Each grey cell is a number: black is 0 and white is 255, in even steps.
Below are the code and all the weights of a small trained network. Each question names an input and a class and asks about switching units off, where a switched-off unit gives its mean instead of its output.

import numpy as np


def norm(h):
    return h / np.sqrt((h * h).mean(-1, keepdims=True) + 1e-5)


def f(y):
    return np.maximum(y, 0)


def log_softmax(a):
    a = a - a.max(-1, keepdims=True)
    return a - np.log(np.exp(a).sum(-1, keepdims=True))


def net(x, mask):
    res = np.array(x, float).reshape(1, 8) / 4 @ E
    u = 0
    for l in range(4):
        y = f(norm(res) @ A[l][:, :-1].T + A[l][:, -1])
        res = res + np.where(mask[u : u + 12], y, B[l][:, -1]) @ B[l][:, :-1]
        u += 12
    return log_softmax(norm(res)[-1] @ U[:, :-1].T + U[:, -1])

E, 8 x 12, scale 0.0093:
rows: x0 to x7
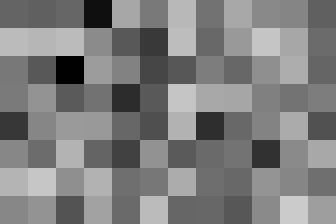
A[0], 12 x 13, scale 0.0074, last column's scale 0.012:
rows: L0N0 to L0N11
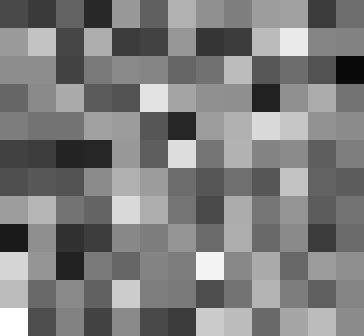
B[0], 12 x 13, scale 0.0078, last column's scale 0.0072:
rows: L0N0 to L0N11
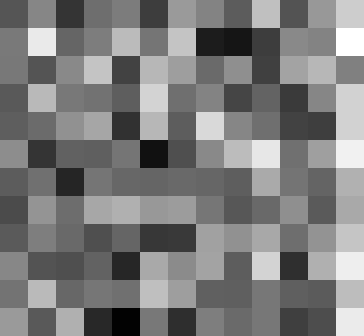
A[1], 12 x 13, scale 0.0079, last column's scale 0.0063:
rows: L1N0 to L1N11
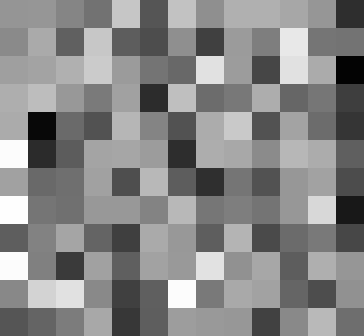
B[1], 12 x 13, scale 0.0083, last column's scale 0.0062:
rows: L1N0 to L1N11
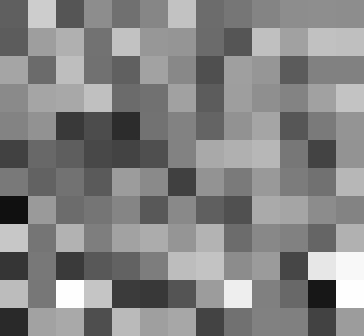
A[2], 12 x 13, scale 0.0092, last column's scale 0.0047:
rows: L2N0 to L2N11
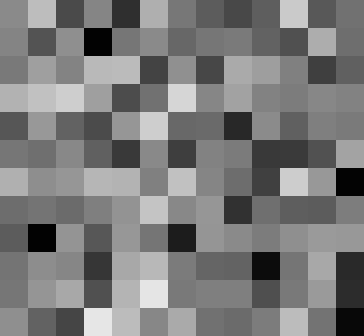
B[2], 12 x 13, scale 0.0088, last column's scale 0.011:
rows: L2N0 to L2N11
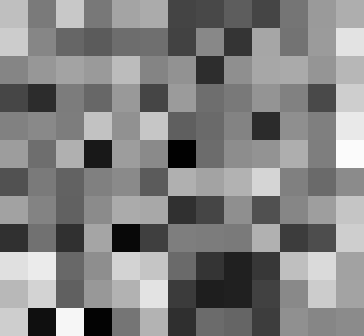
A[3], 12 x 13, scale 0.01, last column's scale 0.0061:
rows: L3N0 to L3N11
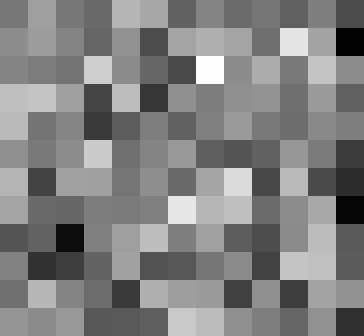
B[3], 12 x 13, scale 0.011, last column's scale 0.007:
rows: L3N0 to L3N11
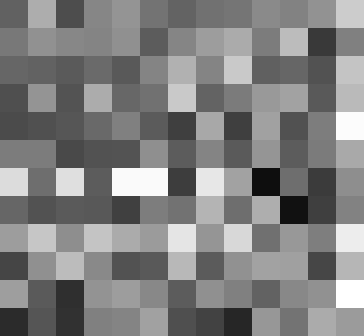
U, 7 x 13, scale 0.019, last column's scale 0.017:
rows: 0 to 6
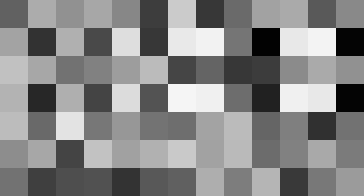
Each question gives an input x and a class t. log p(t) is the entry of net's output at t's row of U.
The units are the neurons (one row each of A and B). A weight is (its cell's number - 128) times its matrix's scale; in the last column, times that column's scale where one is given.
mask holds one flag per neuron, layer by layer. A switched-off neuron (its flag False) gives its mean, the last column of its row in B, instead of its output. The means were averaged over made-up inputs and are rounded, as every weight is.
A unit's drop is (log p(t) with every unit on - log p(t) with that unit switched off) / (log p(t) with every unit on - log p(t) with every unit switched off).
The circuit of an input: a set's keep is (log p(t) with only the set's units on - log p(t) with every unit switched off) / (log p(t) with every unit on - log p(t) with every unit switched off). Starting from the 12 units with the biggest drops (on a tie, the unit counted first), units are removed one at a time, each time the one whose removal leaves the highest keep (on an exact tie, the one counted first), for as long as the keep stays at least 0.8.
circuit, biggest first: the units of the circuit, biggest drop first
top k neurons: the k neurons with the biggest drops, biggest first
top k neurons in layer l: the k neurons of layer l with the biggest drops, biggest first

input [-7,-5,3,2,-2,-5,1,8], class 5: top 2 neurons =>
[L1N9, L3N8]
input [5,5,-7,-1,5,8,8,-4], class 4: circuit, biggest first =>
[L1N10]
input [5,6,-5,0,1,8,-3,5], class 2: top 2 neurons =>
[L0N3, L0N5]
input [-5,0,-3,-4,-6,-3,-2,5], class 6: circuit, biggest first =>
[L0N1, L1N5]
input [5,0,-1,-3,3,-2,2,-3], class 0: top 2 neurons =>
[L0N11, L0N9]
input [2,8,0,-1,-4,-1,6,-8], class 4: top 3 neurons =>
[L1N10, L3N6, L0N5]
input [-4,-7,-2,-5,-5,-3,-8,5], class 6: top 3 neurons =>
[L0N1, L1N5, L2N8]
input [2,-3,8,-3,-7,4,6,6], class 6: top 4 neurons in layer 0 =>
[L0N9, L0N3, L0N11, L0N10]
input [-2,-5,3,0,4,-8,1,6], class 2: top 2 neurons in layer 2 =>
[L2N0, L2N11]
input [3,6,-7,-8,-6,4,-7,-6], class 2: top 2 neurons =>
[L0N5, L2N10]
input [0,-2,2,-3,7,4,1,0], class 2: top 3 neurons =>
[L0N5, L0N1, L2N0]
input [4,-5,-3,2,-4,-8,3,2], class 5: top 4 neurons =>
[L3N8, L1N10, L0N11, L0N7]
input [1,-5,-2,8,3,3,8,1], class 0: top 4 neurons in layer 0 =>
[L0N1, L0N4, L0N11, L0N9]
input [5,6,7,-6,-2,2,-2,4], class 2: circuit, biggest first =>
[L0N1]
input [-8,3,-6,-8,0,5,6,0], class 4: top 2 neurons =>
[L1N10, L2N3]
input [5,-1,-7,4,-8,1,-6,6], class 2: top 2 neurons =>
[L0N3, L1N10]
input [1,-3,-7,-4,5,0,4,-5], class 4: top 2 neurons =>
[L1N10, L0N1]
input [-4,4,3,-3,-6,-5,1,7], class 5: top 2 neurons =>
[L1N9, L0N9]
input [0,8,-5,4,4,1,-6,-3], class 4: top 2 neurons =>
[L1N10, L3N6]
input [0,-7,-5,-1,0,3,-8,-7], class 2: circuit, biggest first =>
[L2N9]
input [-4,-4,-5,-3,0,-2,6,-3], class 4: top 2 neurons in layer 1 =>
[L1N10, L1N1]
